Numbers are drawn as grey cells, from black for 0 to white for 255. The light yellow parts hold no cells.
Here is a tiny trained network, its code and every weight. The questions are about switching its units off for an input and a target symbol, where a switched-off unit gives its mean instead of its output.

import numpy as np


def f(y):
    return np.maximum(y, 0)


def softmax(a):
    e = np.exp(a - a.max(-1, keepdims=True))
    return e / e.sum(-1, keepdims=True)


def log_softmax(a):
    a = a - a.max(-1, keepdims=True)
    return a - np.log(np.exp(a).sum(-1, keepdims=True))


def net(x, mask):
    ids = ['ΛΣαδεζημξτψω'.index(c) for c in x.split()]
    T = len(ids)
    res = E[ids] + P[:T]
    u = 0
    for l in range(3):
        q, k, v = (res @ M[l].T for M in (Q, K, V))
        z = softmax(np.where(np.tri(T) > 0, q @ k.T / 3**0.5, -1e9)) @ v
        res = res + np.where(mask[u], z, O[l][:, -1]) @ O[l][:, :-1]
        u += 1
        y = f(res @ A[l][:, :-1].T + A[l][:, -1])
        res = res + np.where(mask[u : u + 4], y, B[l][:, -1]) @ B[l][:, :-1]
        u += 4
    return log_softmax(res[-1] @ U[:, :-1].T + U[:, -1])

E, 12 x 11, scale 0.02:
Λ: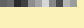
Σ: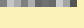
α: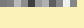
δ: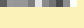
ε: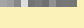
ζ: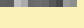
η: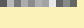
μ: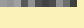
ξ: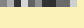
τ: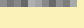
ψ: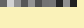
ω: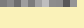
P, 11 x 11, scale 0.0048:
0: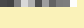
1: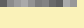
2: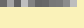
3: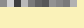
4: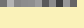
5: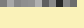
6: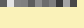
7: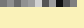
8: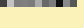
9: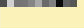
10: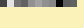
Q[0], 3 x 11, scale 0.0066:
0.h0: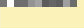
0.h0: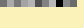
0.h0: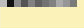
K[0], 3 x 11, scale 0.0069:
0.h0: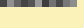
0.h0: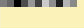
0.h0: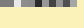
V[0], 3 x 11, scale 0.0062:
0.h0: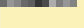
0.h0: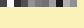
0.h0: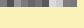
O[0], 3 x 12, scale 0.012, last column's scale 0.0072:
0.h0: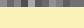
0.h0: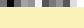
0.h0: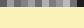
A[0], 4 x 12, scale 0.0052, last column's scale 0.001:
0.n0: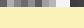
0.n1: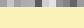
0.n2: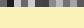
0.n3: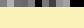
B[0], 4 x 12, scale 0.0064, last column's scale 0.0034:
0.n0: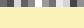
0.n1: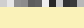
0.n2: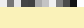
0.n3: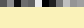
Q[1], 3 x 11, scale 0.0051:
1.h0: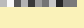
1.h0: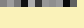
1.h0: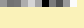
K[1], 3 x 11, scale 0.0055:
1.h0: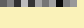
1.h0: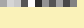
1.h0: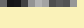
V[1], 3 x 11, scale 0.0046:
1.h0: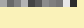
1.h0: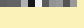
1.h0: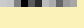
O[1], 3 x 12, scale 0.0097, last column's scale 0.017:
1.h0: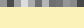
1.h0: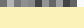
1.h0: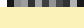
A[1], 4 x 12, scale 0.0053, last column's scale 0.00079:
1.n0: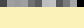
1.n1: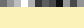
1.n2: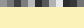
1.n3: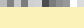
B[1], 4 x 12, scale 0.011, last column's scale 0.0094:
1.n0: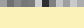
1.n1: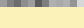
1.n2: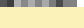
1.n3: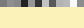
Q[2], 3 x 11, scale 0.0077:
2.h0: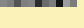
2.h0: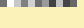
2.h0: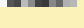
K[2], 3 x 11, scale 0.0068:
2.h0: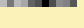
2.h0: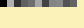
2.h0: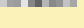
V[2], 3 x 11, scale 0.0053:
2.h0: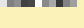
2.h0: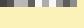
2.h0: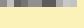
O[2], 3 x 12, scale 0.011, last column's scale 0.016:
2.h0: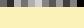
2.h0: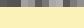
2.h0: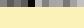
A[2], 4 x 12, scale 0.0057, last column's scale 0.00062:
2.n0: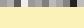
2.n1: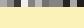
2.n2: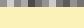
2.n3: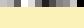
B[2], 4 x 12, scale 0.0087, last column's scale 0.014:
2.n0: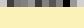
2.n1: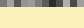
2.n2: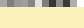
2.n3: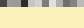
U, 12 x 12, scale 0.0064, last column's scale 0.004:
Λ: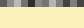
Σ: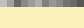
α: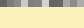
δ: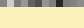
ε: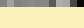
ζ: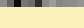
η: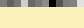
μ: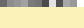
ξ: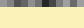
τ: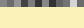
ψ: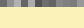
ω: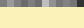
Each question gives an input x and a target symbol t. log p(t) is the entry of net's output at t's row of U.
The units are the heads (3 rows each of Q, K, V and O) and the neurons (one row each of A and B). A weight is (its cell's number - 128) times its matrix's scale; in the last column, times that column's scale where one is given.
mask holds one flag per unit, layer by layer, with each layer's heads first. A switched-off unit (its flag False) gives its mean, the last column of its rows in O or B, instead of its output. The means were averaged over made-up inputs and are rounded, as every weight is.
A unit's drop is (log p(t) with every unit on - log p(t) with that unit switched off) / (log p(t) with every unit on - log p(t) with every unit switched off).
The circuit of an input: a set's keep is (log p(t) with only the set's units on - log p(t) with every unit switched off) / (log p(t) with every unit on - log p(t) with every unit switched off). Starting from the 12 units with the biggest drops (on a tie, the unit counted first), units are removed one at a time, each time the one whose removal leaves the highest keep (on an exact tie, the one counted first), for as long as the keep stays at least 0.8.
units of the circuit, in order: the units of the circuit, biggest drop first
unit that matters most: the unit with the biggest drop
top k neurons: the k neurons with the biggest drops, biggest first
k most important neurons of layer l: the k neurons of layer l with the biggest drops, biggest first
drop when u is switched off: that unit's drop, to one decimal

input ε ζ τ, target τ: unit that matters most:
1.h0
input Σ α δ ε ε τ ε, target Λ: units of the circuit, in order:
2.h0; 1.h0; 1.n2
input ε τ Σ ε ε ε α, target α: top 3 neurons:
0.n0; 2.n0; 2.n3
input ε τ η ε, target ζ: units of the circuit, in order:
2.h0; 0.h0
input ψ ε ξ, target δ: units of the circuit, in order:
1.h0; 2.h0
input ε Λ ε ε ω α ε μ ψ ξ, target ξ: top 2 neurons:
2.n1; 2.n3
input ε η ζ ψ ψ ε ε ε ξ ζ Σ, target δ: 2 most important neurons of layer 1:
1.n0; 1.n2
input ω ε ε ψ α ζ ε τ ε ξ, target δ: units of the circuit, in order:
1.h0; 2.h0; 1.n0
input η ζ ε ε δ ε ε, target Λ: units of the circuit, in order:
1.h0; 2.h0; 1.n2
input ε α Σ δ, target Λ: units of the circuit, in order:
2.h0; 1.n2
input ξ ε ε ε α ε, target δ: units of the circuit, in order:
2.h0; 1.h0
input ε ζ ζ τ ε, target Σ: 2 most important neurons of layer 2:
2.n3; 2.n2
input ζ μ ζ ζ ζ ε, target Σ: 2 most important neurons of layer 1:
1.n1; 1.n2
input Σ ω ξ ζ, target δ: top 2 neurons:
0.n2; 2.n3
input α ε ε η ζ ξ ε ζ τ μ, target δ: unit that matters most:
2.h0
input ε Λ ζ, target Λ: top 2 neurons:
0.n2; 1.n2
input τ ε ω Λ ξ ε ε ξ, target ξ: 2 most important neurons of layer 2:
2.n1; 2.n3
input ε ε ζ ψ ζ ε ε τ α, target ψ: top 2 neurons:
0.n2; 1.n2
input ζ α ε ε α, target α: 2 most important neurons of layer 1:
1.n3; 1.n0
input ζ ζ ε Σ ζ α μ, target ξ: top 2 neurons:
0.n3; 1.n2
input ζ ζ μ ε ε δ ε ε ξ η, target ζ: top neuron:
2.n0
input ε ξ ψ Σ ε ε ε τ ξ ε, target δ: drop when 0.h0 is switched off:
0.2
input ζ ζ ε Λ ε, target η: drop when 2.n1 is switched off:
0.3
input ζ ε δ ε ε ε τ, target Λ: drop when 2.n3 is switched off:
-0.1
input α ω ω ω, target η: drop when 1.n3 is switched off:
0.0
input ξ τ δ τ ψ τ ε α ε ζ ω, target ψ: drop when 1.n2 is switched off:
0.1
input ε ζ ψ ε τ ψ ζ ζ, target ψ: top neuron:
0.n2
